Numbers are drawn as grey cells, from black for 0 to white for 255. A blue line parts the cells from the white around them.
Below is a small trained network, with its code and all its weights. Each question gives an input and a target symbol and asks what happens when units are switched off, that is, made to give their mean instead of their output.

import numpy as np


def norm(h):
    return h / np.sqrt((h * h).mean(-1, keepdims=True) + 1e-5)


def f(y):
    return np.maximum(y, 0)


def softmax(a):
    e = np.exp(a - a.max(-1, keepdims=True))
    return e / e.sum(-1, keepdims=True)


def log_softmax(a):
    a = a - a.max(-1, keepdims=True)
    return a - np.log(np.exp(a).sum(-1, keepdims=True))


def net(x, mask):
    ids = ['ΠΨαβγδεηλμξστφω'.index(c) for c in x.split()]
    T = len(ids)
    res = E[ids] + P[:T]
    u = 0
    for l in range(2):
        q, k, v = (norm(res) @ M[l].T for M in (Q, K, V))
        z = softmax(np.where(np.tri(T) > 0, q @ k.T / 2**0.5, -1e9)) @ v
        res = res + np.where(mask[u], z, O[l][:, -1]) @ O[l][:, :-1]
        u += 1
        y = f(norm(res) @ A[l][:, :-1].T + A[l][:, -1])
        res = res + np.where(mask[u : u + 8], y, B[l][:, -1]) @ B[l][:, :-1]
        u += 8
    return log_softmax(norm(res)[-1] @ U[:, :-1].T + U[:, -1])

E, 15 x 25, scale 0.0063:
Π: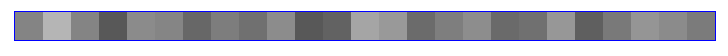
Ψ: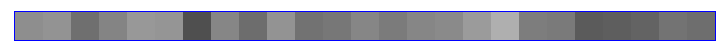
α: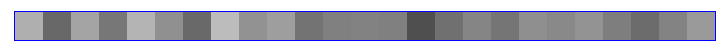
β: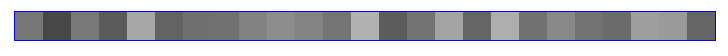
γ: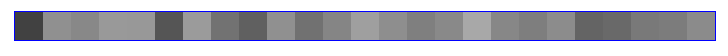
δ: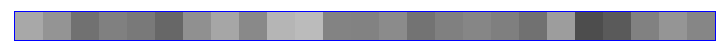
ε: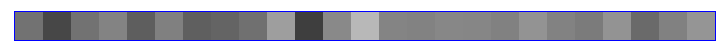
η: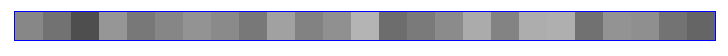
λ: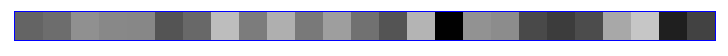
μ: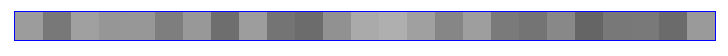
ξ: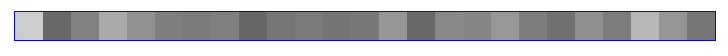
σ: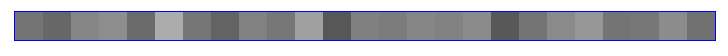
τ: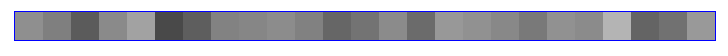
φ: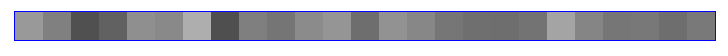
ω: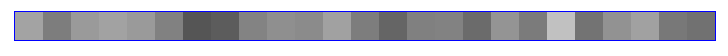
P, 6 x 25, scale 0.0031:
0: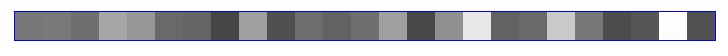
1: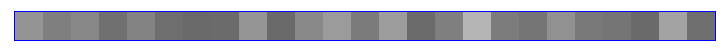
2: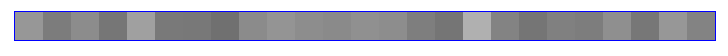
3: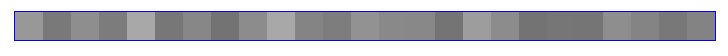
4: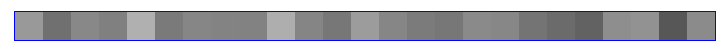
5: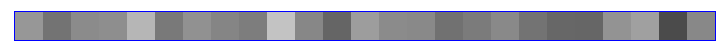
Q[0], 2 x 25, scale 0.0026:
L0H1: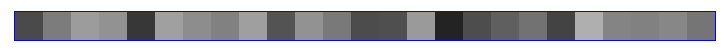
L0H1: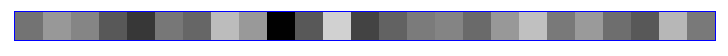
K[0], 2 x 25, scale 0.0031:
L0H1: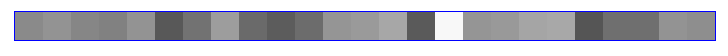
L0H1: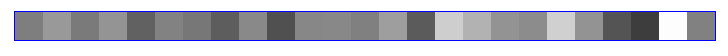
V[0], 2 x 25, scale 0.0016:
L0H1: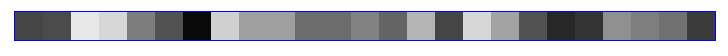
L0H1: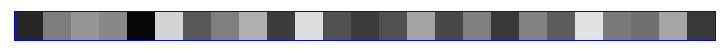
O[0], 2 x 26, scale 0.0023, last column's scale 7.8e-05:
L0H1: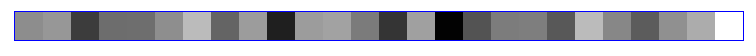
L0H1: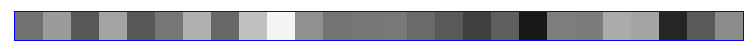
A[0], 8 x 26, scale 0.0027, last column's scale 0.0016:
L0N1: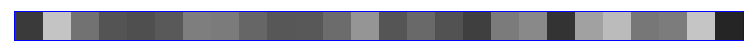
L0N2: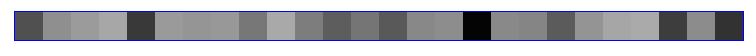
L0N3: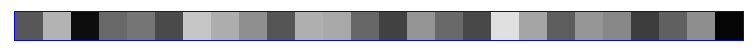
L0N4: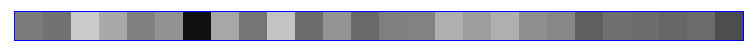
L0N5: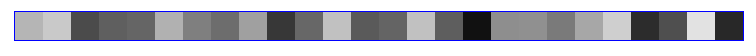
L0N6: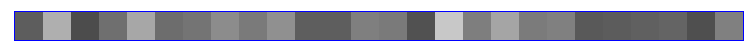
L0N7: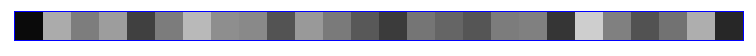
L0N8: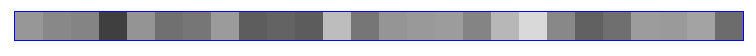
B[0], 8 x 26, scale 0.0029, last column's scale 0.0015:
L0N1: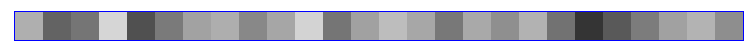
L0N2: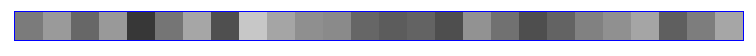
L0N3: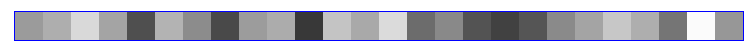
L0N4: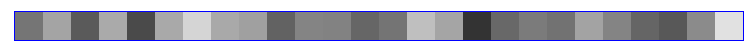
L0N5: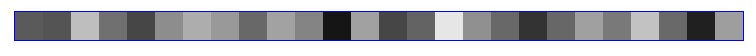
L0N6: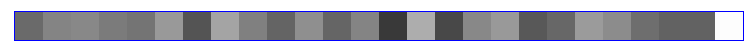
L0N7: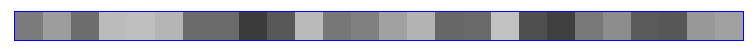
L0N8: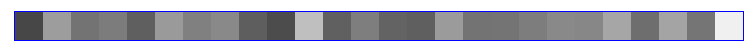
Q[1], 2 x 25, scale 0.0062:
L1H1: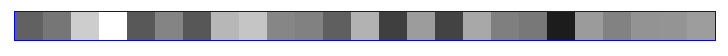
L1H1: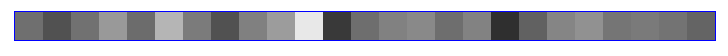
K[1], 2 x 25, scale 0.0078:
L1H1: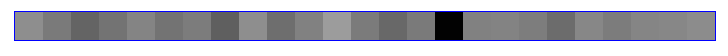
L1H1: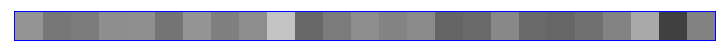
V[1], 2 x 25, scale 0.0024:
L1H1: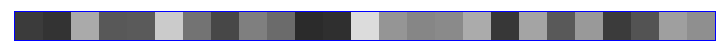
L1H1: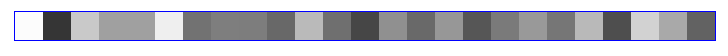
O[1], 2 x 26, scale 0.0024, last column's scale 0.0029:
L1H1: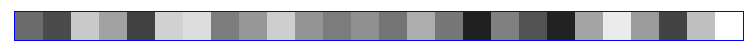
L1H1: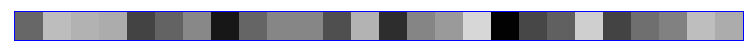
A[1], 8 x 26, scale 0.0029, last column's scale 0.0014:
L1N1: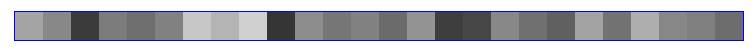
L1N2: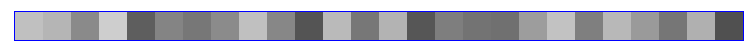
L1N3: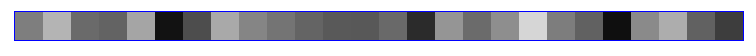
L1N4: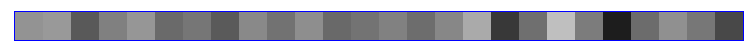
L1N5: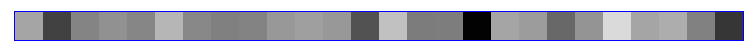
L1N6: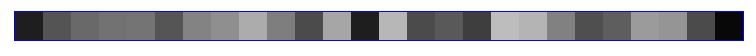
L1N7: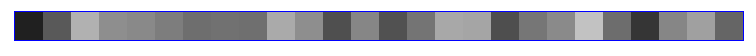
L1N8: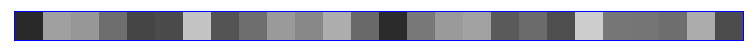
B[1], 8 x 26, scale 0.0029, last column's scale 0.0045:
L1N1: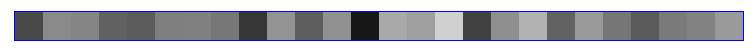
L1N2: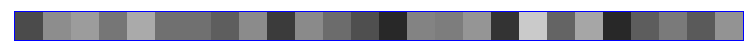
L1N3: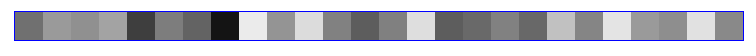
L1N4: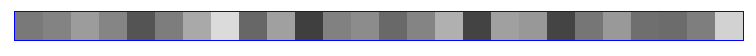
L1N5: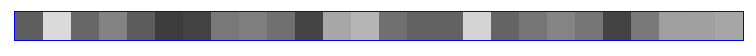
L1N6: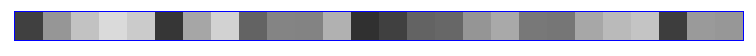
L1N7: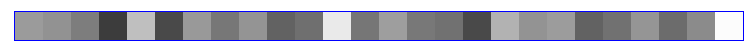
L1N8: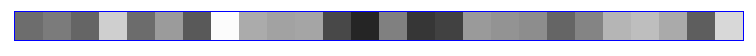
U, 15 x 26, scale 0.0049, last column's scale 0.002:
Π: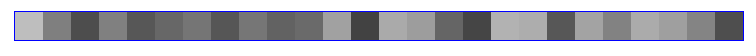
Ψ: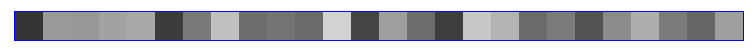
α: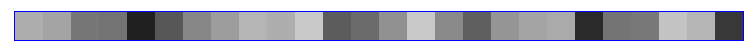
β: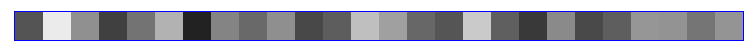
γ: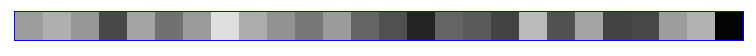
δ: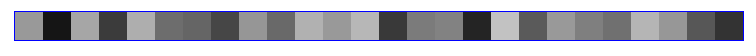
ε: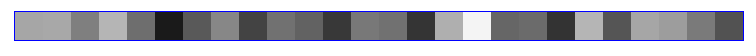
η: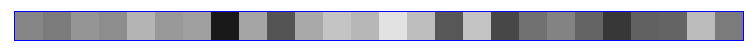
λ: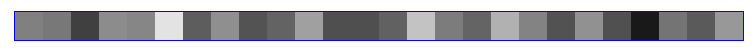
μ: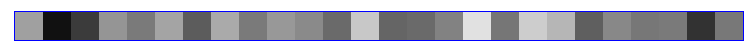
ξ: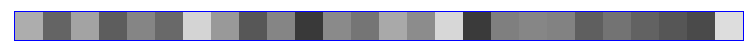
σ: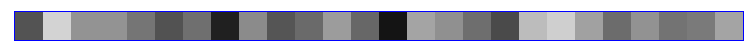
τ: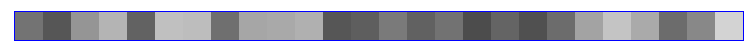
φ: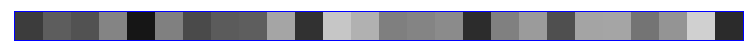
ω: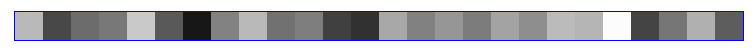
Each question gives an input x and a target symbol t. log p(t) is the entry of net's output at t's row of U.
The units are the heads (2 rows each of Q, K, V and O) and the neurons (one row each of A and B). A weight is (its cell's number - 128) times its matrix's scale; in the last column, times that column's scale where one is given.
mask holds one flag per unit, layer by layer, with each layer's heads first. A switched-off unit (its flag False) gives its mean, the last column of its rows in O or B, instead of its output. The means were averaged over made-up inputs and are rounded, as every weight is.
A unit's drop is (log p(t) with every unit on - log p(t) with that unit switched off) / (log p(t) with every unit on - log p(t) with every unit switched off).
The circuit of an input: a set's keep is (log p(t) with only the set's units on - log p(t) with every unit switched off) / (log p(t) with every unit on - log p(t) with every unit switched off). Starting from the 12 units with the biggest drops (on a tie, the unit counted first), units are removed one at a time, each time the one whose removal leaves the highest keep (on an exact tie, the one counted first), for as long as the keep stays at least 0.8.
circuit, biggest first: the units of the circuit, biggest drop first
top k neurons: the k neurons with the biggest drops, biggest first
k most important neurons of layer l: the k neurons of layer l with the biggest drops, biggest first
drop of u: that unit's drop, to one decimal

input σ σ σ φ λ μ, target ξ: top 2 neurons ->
[L0N5; L1N1]
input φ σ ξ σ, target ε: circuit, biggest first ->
[L1H1]
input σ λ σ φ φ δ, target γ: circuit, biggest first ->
[L0H1; L0N3; L1N2; L1H1]
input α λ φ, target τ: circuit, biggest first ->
[L0N5; L1N8]
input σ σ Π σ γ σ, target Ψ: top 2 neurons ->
[L1N5; L1N6]
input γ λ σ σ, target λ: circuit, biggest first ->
[L0H1; L1H1; L0N7]
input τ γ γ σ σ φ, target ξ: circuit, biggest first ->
[L1H1; L1N4; L0H1]
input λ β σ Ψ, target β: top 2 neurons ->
[L0N3; L0N5]
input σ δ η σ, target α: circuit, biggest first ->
[L1H1; L0H1; L1N3; L1N4]
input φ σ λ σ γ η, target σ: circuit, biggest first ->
[L0H1; L0N3; L1N2; L1H1]
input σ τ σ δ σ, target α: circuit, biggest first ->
[L1H1; L1N3; L1N4]
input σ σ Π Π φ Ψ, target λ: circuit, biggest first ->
[L0N4; L0N6; L0H1]
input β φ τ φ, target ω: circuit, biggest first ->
[L0H1; L0N4; L1H1; L1N3]
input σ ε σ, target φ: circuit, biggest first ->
[L1H1; L1N5]
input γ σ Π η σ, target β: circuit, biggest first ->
[L1H1; L1N5; L0H1]
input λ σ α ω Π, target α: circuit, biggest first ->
[L0H1; L0N1; L1H1; L1N3]
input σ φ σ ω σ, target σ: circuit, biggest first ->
[L1H1; L1N3]
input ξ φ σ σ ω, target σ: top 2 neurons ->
[L1N2; L0N4]
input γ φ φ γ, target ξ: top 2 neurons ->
[L0N4; L1N8]
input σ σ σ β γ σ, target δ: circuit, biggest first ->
[L0H1; L1H1; L1N7; L1N8]
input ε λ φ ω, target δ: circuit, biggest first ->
[L0H1; L0N5; L1H1; L1N8]
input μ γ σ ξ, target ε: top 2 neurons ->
[L1N5; L1N7]
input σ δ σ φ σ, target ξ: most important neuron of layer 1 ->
[L1N4]
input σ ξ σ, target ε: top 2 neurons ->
[L1N8; L1N4]
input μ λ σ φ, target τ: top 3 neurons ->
[L0N5; L0N3; L1N8]
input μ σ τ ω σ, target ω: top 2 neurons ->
[L1N3; L0N8]
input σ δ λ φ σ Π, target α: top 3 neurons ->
[L0N1; L1N3; L0N5]
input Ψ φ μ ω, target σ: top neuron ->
[L0N4]
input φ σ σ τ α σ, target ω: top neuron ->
[L1N3]
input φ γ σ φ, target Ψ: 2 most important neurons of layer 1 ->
[L1N5; L1N6]
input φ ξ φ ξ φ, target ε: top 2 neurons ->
[L0N4; L1N8]
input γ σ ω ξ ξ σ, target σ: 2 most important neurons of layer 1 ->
[L1N3; L1N4]
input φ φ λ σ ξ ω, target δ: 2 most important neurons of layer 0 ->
[L0N5; L0N4]
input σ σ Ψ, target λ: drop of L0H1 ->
0.1
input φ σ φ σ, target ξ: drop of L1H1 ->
0.5
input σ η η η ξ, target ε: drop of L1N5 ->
0.2
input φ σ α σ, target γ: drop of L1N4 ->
0.3
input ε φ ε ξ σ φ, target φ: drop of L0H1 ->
1.3
